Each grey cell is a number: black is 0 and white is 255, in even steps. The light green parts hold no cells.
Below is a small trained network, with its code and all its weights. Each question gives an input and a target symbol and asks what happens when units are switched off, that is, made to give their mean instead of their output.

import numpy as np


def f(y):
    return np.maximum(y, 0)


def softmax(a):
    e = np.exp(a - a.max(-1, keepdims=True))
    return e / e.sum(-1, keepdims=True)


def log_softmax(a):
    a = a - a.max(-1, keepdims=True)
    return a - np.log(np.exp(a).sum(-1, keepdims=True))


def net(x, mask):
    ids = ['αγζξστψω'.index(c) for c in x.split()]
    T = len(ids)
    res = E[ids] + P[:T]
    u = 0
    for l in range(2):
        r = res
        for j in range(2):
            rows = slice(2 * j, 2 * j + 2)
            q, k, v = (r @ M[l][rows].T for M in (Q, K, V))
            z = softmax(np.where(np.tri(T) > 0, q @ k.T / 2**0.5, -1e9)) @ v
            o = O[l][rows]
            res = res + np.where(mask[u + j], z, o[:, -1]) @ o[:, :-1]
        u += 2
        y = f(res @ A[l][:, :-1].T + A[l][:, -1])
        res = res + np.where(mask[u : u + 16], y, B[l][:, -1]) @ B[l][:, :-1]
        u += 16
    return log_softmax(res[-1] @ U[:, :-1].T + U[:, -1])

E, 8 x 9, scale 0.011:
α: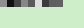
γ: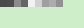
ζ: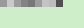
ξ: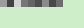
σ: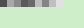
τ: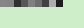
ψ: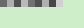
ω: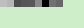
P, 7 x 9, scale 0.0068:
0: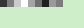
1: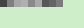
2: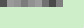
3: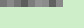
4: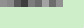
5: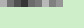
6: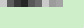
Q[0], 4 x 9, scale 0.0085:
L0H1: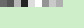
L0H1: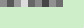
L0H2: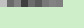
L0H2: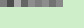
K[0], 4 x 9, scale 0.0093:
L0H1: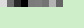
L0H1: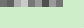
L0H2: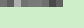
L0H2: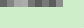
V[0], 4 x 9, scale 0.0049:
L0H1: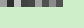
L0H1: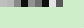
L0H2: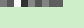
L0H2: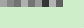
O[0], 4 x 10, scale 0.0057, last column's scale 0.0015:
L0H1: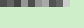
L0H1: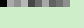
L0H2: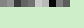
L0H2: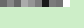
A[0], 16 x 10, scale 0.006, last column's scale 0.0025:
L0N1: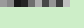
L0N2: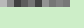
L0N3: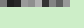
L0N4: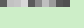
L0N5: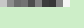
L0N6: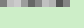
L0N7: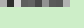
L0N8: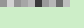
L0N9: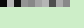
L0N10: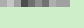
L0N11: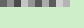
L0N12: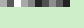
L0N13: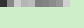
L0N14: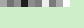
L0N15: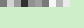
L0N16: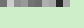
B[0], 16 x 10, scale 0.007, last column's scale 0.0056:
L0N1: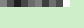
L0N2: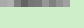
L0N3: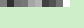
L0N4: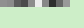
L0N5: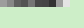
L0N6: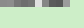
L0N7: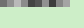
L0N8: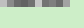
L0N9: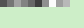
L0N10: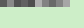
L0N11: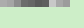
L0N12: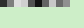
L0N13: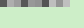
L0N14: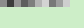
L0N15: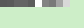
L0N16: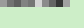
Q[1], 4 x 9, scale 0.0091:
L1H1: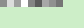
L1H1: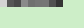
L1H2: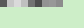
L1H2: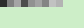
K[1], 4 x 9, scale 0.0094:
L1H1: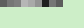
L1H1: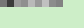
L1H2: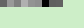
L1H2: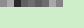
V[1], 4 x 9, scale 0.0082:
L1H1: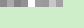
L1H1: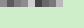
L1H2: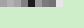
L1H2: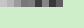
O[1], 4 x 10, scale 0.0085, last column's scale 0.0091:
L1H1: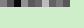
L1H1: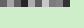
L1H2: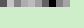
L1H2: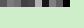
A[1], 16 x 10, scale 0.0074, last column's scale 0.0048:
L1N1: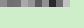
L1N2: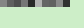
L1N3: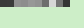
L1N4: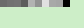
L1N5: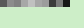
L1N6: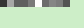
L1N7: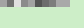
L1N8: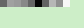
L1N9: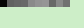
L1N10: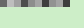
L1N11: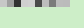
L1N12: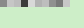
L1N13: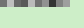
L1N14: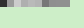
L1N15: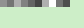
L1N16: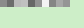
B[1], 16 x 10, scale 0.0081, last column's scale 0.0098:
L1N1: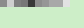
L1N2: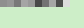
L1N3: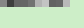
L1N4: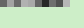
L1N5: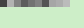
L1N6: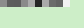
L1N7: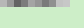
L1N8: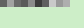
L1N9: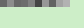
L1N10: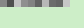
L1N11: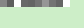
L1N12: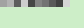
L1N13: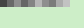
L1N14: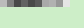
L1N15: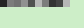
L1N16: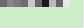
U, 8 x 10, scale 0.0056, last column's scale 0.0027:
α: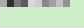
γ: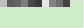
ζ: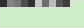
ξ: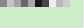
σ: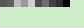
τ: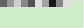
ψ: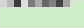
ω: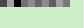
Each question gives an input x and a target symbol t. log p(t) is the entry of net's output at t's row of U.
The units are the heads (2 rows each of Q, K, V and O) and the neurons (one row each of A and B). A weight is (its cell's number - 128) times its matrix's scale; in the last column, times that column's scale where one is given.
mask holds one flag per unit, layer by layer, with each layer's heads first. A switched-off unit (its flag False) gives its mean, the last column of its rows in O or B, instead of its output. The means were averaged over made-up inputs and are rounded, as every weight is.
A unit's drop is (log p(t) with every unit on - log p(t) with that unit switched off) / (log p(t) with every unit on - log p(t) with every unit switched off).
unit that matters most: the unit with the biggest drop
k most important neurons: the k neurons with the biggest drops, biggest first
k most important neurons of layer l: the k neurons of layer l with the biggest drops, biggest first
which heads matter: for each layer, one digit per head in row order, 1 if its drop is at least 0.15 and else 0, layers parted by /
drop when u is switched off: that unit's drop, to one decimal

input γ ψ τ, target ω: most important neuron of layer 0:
(L0N1)
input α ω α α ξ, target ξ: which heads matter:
00 / 00
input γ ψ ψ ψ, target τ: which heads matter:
10 / 01
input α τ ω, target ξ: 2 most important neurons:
(L1N8, L0N5)
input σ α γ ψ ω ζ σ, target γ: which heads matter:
10 / 11
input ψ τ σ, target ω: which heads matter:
00 / 10
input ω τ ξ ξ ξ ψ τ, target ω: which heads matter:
00 / 01
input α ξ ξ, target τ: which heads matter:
11 / 01
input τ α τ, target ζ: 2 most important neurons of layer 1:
(L1N15, L1N6)
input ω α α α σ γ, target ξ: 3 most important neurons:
(L1N16, L1N5, L0N15)
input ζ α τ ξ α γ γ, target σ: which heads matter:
00 / 01
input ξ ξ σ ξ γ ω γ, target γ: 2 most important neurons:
(L1N14, L0N5)
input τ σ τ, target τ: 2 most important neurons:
(L1N11, L0N1)
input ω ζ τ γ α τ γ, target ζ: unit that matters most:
L0H1
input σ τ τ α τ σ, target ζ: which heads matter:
10 / 01
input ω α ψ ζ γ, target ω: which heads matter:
00 / 11
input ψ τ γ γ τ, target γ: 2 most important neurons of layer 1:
(L1N11, L1N16)
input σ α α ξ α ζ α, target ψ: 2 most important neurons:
(L1N2, L1N11)
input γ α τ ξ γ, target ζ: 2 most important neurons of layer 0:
(L0N1, L0N9)
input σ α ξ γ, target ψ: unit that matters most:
L1N12
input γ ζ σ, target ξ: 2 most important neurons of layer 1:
(L1N16, L1N5)
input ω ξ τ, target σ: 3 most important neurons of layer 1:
(L1N10, L1N6, L1N1)
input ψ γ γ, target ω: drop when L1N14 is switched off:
0.0
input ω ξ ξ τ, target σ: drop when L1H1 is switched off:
0.3
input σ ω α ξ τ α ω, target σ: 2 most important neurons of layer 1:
(L1N10, L1N6)
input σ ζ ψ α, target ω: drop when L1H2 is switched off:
0.4
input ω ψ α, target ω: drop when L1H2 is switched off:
0.2
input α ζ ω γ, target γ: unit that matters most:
L1N14
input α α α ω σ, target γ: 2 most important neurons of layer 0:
(L0N5, L0N15)
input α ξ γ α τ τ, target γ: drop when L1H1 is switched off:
0.2
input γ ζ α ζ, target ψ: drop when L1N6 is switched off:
0.0
